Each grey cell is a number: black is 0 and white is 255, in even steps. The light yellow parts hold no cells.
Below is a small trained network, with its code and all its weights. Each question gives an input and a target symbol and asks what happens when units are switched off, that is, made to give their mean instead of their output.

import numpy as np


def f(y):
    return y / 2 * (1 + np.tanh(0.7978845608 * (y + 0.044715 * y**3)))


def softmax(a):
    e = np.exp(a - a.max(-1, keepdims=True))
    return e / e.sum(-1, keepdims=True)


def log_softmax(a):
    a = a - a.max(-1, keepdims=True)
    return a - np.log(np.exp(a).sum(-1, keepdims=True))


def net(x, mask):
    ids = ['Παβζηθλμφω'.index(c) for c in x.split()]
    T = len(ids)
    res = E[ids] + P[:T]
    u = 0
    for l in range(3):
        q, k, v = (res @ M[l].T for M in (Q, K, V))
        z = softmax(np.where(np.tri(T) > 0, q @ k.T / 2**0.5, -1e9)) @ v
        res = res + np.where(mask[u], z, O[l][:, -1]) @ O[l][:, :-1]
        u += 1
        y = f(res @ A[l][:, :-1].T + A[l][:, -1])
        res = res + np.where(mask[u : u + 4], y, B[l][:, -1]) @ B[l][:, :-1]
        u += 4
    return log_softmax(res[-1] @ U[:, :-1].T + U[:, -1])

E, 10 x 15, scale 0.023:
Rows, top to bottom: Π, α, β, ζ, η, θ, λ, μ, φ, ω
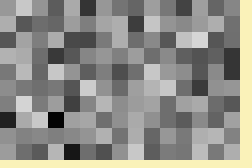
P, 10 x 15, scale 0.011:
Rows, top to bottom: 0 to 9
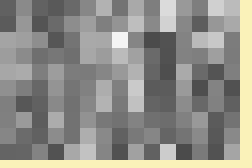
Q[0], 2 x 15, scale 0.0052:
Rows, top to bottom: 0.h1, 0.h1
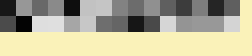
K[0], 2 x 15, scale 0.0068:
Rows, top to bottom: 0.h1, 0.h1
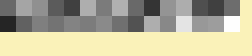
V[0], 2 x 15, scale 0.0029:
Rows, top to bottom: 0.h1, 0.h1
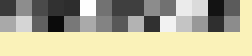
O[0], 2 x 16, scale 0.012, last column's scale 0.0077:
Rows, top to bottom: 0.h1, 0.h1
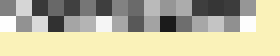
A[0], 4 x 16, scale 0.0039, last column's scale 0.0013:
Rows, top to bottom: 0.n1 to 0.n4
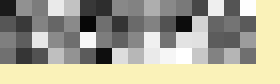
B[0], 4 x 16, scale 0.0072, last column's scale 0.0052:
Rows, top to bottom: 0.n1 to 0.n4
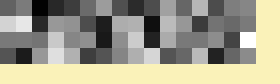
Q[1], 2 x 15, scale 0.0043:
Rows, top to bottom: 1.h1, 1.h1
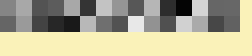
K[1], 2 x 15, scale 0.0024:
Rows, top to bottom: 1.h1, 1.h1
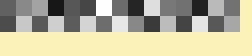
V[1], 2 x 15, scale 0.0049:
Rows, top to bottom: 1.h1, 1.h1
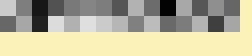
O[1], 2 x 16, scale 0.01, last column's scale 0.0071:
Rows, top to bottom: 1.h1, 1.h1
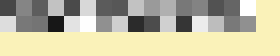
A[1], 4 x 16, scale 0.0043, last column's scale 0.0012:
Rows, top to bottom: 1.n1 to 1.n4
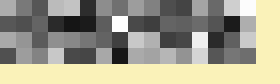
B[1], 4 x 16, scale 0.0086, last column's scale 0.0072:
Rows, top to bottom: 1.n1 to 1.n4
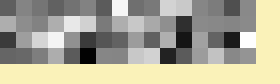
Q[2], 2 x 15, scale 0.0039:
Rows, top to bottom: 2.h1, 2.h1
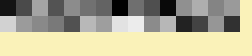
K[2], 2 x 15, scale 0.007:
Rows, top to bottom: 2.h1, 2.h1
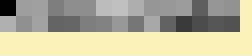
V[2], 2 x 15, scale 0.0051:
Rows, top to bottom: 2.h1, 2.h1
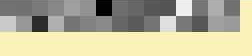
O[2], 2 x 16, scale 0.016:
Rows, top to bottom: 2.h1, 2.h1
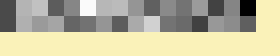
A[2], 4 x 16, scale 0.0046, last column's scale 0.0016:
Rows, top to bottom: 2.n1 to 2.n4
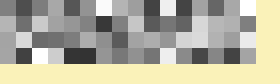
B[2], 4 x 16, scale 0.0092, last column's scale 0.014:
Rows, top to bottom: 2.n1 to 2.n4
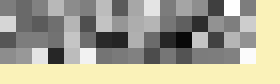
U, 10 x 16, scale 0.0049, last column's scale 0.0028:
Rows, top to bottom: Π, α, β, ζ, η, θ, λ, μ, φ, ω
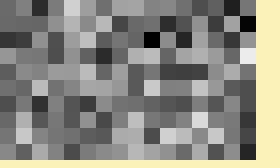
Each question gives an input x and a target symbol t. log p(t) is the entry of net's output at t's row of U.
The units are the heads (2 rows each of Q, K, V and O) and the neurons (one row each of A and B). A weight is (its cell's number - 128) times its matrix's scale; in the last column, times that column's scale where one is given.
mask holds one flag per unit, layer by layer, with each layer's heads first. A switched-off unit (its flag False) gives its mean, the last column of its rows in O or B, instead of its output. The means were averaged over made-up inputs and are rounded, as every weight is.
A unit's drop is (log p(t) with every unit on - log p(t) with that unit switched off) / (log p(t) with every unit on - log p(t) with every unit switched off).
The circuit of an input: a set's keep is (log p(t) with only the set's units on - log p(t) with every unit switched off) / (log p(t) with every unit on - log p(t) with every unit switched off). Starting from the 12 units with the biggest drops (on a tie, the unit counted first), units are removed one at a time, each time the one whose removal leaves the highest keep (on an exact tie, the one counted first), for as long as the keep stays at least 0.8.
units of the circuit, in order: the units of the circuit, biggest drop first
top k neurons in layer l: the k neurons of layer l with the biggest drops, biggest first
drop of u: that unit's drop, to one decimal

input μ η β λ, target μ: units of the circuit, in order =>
2.h1; 0.h1; 2.n2
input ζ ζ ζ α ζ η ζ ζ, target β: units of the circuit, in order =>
2.n4; 1.n3; 1.h1
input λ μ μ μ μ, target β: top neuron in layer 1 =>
1.n4
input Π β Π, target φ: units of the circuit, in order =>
0.h1; 1.n1; 0.n2; 1.h1
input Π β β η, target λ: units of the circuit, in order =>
0.n1; 0.h1
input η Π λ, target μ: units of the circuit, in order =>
0.h1; 2.h1; 2.n3; 2.n2
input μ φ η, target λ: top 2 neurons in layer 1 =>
1.n3; 1.n4
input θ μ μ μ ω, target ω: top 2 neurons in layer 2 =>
2.n1; 2.n2
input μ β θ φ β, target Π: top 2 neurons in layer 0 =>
0.n4; 0.n3
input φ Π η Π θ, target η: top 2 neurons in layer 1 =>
1.n1; 1.n4
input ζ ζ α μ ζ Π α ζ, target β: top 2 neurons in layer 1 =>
1.n3; 1.n4
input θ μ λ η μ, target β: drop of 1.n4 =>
0.1
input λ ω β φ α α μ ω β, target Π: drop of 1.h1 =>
0.1
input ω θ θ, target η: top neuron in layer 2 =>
2.n3
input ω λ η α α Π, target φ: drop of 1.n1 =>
0.3
